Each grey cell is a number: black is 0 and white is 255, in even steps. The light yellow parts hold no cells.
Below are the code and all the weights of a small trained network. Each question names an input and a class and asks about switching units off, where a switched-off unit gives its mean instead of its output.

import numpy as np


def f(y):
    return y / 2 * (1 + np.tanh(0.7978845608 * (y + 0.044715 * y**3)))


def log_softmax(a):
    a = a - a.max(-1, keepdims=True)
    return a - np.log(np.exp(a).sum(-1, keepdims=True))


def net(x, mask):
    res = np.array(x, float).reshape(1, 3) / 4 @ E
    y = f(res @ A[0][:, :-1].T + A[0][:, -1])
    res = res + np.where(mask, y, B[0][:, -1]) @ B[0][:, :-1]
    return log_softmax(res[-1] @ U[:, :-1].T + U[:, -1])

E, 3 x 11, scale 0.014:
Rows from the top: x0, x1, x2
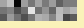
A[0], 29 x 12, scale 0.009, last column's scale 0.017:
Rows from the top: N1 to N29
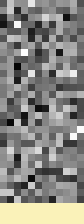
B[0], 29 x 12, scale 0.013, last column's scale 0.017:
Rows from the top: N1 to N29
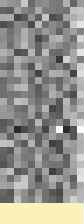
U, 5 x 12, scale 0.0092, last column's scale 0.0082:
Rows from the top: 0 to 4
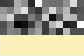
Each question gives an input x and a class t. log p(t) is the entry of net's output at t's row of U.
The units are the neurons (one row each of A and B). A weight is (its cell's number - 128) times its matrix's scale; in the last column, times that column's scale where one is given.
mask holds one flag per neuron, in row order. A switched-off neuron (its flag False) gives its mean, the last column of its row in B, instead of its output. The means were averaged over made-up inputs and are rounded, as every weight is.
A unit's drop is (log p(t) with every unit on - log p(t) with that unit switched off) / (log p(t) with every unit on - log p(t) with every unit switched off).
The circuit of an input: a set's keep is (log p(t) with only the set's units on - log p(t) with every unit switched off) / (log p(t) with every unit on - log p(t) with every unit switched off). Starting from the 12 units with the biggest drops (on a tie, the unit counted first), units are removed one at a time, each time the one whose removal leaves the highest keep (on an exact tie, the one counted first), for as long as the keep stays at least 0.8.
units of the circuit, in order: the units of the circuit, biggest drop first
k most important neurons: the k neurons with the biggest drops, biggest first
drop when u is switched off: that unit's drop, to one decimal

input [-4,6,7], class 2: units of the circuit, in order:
N3
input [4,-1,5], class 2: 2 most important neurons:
N3, N21
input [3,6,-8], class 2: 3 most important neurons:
N25, N16, N8
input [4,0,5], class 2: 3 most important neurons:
N3, N21, N4
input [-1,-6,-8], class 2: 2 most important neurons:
N8, N25
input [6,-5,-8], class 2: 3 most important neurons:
N8, N25, N16
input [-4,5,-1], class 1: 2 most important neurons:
N11, N20
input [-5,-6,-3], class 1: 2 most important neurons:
N26, N6
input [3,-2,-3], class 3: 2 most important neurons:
N29, N4
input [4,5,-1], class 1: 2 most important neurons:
N11, N4
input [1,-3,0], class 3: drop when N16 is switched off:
0.0
